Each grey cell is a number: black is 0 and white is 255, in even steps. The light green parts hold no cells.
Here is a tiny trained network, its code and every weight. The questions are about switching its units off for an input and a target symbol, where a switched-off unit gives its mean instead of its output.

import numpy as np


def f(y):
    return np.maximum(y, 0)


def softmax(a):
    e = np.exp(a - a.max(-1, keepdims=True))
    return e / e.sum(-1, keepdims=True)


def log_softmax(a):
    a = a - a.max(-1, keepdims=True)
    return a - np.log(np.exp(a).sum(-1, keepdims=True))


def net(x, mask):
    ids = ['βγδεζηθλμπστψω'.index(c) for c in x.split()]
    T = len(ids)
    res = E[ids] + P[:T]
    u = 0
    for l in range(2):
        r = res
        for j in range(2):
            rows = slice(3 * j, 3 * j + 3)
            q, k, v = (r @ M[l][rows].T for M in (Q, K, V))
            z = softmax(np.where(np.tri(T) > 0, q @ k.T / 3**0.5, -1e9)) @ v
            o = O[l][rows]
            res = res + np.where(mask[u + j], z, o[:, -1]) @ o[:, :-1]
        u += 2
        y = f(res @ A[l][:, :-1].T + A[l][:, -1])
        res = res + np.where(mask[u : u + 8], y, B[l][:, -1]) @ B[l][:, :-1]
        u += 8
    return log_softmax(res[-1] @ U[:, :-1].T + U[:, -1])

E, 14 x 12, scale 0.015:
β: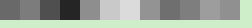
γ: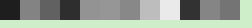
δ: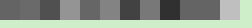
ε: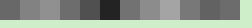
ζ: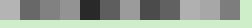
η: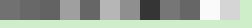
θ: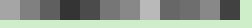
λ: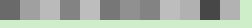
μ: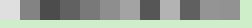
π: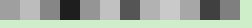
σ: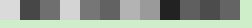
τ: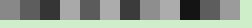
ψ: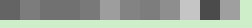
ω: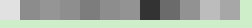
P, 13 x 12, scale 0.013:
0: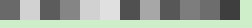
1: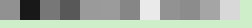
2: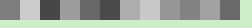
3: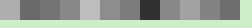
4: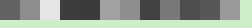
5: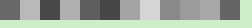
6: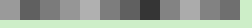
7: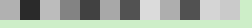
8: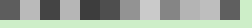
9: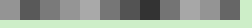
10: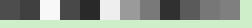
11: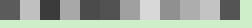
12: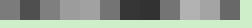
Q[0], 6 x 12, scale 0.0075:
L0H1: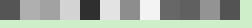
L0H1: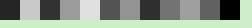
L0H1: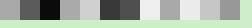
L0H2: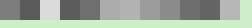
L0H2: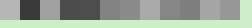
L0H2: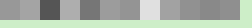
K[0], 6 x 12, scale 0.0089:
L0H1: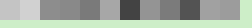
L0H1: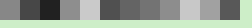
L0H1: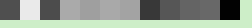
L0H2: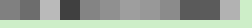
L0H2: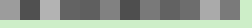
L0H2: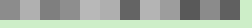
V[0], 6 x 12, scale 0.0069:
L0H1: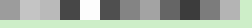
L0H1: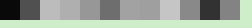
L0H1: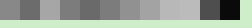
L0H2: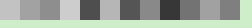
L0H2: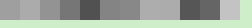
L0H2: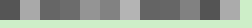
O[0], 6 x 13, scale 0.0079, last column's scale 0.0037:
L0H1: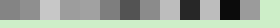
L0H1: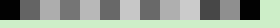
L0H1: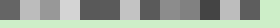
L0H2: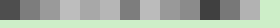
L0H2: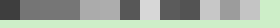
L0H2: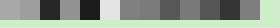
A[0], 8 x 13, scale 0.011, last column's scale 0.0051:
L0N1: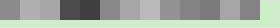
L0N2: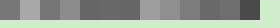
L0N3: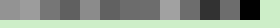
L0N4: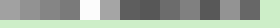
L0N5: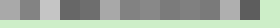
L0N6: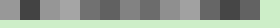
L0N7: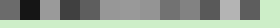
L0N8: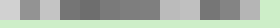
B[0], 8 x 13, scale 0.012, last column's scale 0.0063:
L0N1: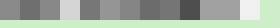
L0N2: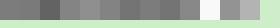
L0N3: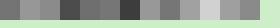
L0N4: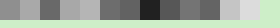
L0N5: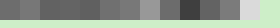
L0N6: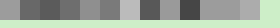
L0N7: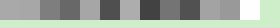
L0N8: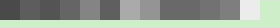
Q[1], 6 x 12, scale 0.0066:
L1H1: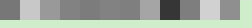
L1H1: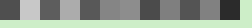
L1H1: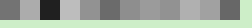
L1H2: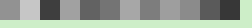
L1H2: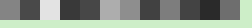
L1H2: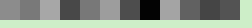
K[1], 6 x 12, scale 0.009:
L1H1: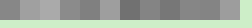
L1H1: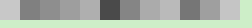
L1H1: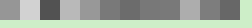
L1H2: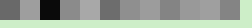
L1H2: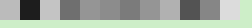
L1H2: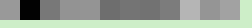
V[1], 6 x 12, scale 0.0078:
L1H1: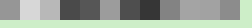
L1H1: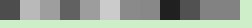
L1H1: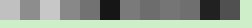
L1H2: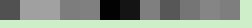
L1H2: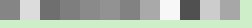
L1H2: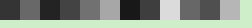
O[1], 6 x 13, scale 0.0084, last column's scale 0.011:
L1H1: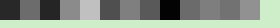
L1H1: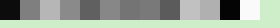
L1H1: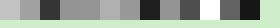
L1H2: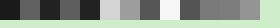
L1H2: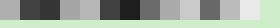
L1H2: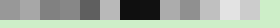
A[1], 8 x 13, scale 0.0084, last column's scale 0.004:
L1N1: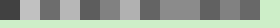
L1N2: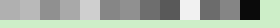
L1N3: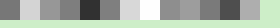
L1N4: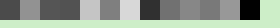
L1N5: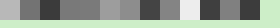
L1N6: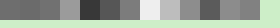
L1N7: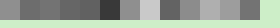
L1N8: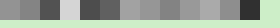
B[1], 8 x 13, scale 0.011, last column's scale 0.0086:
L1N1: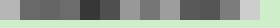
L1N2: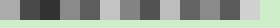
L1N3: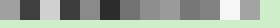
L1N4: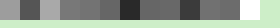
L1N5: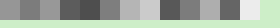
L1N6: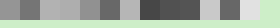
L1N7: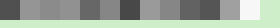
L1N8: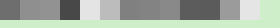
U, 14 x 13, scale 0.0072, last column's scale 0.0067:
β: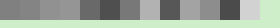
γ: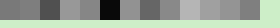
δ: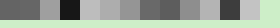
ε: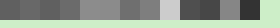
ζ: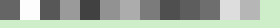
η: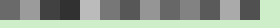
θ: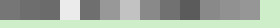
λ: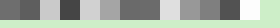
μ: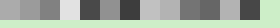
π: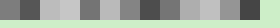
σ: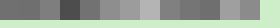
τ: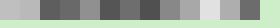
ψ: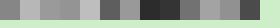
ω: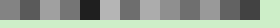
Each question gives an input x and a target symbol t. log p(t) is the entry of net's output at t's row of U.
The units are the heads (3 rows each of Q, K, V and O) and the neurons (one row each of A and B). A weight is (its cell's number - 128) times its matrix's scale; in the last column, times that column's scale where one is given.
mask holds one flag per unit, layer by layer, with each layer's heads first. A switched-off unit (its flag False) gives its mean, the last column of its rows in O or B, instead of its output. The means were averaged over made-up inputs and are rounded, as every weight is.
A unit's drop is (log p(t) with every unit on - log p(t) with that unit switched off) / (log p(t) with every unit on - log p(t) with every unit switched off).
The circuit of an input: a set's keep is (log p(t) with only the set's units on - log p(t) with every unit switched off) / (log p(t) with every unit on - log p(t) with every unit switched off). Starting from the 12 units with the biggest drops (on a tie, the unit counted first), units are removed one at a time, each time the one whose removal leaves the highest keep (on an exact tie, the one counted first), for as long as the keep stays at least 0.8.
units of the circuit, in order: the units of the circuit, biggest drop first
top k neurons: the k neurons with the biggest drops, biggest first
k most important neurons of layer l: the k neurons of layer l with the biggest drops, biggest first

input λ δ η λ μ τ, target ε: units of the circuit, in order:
L0N4, L1H2, L0H1
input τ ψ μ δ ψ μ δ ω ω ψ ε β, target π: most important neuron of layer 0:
L0N1
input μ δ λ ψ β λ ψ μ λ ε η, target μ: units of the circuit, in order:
L0H2, L1H2, L1H1
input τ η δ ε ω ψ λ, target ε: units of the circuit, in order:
L0N4, L0H1, L1N2
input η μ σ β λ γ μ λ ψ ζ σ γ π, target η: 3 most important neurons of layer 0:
L0N8, L0N4, L0N3
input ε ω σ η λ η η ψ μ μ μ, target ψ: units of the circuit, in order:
L0N7, L0H1
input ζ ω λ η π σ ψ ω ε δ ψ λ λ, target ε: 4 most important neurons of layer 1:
L1N4, L1N1, L1N6, L1N2
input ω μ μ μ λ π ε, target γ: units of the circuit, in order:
L0H1, L1H2
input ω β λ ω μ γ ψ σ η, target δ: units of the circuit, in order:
L0N4, L1H1, L1N8
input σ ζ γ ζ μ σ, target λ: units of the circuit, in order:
L1N8, L1H1, L0N4
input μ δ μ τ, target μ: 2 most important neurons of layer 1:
L1N6, L1N8
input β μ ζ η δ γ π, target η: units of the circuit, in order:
L1N6, L0N4
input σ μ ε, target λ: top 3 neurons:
L1N8, L1N3, L0N4
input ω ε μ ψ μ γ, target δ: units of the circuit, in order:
L0N4, L1H1, L0N2
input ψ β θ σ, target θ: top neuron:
L1N2
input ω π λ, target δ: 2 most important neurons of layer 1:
L1N8, L1N7
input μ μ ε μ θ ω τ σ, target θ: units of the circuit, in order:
L1H2, L0H1, L1N6
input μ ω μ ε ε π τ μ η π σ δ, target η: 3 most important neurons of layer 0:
L0N4, L0N2, L0N8
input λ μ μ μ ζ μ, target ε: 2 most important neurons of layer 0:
L0N4, L0N3
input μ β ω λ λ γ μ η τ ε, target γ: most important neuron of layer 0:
L0N6
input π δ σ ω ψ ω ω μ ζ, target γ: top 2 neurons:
L0N4, L0N2
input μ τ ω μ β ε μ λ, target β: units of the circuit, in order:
L1H1, L1H2, L0H2
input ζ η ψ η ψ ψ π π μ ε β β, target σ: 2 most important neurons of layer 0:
L0N1, L0N8
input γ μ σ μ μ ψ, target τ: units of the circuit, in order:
L1H2, L0H2
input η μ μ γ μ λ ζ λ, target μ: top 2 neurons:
L1N7, L0N1
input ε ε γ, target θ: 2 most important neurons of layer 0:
L0N1, L0N4
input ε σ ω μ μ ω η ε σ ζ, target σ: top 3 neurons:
L1N5, L0N6, L1N8
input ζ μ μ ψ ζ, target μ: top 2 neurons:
L1N7, L1N5
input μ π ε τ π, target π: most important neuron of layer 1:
L1N6
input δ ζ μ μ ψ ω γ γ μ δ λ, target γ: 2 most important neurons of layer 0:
L0N7, L0N1
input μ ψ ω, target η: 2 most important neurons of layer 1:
L1N8, L1N6
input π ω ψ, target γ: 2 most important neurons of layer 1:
L1N1, L1N6
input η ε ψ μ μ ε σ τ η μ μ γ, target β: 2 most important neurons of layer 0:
L0N4, L0N8
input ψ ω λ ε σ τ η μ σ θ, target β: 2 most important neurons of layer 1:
L1N8, L1N2
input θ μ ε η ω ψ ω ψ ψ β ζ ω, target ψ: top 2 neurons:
L1N6, L1N8
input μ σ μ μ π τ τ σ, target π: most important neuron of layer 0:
L0N5
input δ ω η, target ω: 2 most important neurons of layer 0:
L0N4, L0N7
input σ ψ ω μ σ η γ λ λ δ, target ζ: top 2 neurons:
L0N4, L1N4
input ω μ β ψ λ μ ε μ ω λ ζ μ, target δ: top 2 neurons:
L0N4, L0N1
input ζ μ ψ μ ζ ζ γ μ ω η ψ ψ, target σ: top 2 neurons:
L1N3, L0N1
